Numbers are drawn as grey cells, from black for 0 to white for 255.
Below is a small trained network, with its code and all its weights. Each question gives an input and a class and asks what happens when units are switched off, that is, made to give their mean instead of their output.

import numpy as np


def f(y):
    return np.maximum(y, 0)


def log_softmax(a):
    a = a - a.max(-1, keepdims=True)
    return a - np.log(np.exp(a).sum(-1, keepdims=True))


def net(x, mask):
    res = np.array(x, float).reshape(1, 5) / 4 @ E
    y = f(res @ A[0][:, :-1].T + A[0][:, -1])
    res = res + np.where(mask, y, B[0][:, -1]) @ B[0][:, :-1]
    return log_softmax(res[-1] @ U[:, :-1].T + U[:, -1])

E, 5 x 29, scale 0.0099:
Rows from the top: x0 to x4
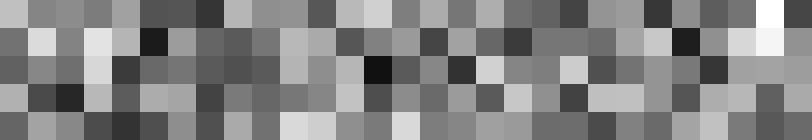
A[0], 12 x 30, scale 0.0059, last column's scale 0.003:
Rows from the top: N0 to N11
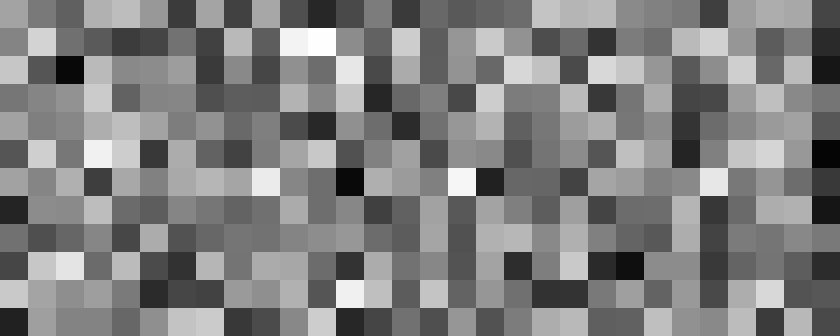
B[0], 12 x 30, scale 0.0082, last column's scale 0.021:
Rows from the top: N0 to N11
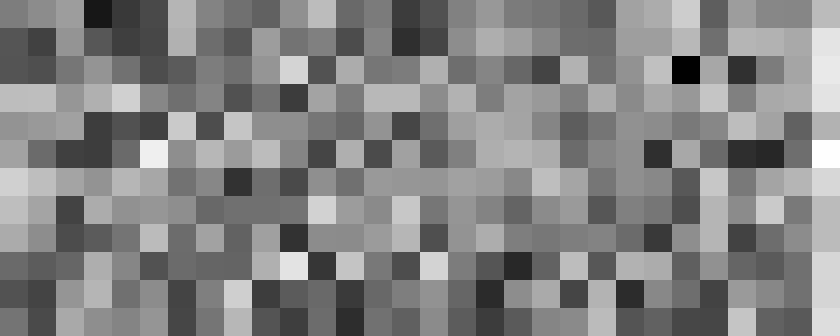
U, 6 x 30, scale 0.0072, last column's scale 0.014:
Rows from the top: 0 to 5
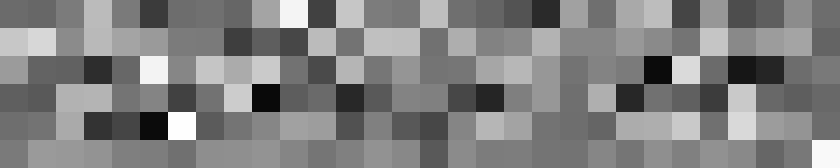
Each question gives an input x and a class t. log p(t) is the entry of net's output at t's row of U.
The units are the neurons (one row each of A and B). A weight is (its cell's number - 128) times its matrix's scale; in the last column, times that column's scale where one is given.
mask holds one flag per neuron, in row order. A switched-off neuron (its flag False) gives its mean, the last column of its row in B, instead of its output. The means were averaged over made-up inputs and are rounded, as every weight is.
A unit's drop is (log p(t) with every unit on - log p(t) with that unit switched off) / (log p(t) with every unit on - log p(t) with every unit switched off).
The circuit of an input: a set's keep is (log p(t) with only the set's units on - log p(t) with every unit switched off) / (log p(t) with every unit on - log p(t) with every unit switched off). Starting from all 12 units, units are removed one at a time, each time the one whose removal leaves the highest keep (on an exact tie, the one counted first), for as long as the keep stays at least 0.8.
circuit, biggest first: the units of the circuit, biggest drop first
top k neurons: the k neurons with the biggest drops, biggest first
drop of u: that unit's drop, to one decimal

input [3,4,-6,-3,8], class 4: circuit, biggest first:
(N1)
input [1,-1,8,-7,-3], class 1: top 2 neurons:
(N3; N7)
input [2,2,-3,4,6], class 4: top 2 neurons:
(N1; N9)
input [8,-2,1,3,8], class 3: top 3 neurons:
(N10; N0; N4)
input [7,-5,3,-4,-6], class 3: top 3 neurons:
(N10; N5; N1)
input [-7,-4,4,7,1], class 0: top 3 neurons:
(N2; N10; N5)
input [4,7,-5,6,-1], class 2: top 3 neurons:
(N5; N9; N3)
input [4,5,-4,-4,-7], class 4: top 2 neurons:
(N0; N4)
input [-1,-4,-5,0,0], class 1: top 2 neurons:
(N5; N6)
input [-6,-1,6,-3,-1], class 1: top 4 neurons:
(N3; N10; N7; N8)
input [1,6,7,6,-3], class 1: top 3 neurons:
(N3; N9; N7)
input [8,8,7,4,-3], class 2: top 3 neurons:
(N5; N11; N6)
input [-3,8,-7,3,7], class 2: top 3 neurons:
(N5; N3; N7)
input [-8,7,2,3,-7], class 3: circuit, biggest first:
(N11)
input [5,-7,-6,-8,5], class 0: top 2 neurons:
(N9; N5)
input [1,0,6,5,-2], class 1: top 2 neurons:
(N3; N9)
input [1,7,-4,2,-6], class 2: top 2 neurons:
(N5; N1)
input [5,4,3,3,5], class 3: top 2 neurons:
(N10; N0)
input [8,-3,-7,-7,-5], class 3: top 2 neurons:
(N10; N2)
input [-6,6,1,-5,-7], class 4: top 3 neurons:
(N0; N4; N10)
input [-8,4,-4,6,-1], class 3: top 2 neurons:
(N11; N9)
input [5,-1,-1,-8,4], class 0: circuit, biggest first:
(N9)
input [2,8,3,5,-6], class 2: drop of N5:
1.9
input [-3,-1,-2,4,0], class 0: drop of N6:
0.0
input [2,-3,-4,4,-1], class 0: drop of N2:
0.2
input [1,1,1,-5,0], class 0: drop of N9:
0.2
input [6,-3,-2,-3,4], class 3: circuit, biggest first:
(N10)
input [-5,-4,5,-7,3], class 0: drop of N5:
0.1
